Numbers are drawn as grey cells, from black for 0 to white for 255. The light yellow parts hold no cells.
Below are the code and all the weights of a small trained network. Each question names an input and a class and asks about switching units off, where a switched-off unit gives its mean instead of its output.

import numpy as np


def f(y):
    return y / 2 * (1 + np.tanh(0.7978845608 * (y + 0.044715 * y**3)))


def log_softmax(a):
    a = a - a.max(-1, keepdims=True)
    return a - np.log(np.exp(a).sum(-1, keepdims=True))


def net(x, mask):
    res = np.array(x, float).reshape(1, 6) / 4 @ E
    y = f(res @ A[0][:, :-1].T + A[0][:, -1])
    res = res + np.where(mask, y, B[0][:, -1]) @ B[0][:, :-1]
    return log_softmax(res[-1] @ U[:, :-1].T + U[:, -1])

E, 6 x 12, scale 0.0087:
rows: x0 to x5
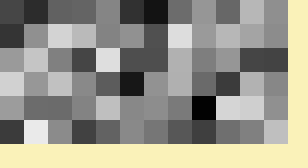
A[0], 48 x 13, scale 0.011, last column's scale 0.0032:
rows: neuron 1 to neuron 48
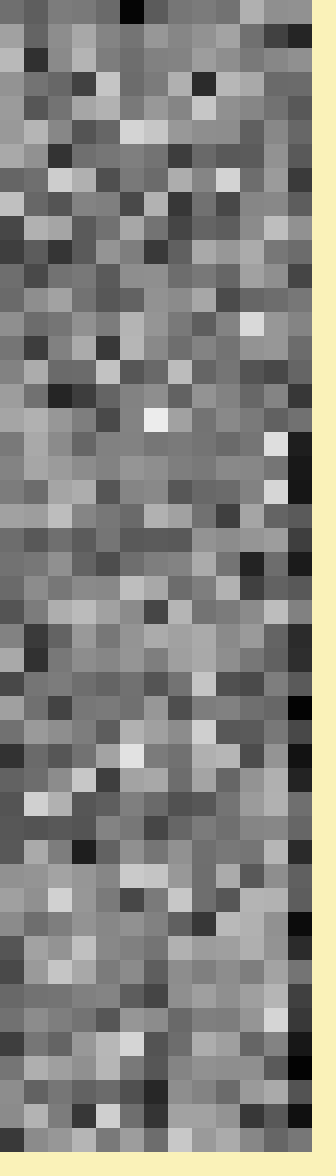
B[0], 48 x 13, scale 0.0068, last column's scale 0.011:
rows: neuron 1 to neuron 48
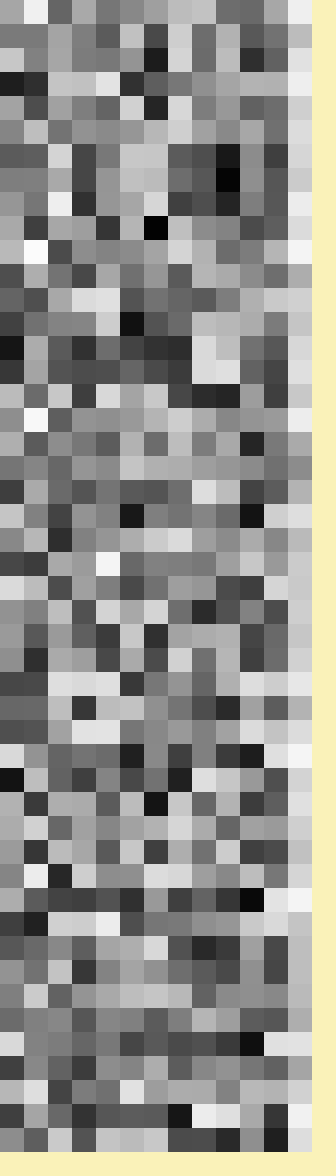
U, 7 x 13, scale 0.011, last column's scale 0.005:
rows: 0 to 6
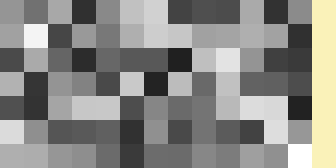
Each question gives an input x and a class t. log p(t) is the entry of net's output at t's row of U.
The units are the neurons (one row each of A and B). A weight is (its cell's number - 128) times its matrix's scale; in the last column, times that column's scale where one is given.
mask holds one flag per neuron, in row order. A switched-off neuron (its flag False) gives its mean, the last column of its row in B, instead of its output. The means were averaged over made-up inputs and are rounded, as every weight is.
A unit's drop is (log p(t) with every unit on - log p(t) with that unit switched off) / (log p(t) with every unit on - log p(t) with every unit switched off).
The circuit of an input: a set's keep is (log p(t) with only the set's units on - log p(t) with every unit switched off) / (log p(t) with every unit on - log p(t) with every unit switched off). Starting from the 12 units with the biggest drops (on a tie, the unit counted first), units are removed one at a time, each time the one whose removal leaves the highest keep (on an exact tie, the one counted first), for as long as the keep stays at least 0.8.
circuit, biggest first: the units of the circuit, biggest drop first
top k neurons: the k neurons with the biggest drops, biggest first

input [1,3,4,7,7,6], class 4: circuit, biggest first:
[neuron 4]
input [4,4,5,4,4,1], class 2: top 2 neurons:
[neuron 16; neuron 47]
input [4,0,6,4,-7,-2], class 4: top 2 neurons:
[neuron 29; neuron 13]
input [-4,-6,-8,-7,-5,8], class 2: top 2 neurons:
[neuron 33; neuron 15]
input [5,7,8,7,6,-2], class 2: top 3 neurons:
[neuron 16; neuron 47; neuron 4]
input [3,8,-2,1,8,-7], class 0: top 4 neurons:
[neuron 8; neuron 48; neuron 26; neuron 40]
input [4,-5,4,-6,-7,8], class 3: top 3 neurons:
[neuron 10; neuron 36; neuron 34]
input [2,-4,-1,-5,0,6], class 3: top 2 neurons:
[neuron 10; neuron 36]
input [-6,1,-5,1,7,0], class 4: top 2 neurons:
[neuron 39; neuron 14]
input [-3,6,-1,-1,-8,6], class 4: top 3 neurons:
[neuron 31; neuron 29; neuron 13]
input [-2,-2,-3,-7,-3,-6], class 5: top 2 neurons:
[neuron 32; neuron 44]
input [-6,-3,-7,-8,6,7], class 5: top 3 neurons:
[neuron 32; neuron 25; neuron 44]
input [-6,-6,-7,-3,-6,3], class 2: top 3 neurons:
[neuron 33; neuron 15; neuron 21]
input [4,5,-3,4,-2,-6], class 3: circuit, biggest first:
[neuron 3]
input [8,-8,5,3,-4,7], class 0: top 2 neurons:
[neuron 7; neuron 17]
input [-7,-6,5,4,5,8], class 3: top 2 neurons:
[neuron 34; neuron 36]
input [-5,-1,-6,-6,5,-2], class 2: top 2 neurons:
[neuron 15; neuron 14]
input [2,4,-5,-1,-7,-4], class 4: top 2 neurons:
[neuron 29; neuron 31]
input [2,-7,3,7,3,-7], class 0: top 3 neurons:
[neuron 9; neuron 30; neuron 34]
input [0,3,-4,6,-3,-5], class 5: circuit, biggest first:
[neuron 38]
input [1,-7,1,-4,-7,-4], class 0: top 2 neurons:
[neuron 17; neuron 7]
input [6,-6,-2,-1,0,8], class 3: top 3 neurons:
[neuron 10; neuron 34; neuron 36]
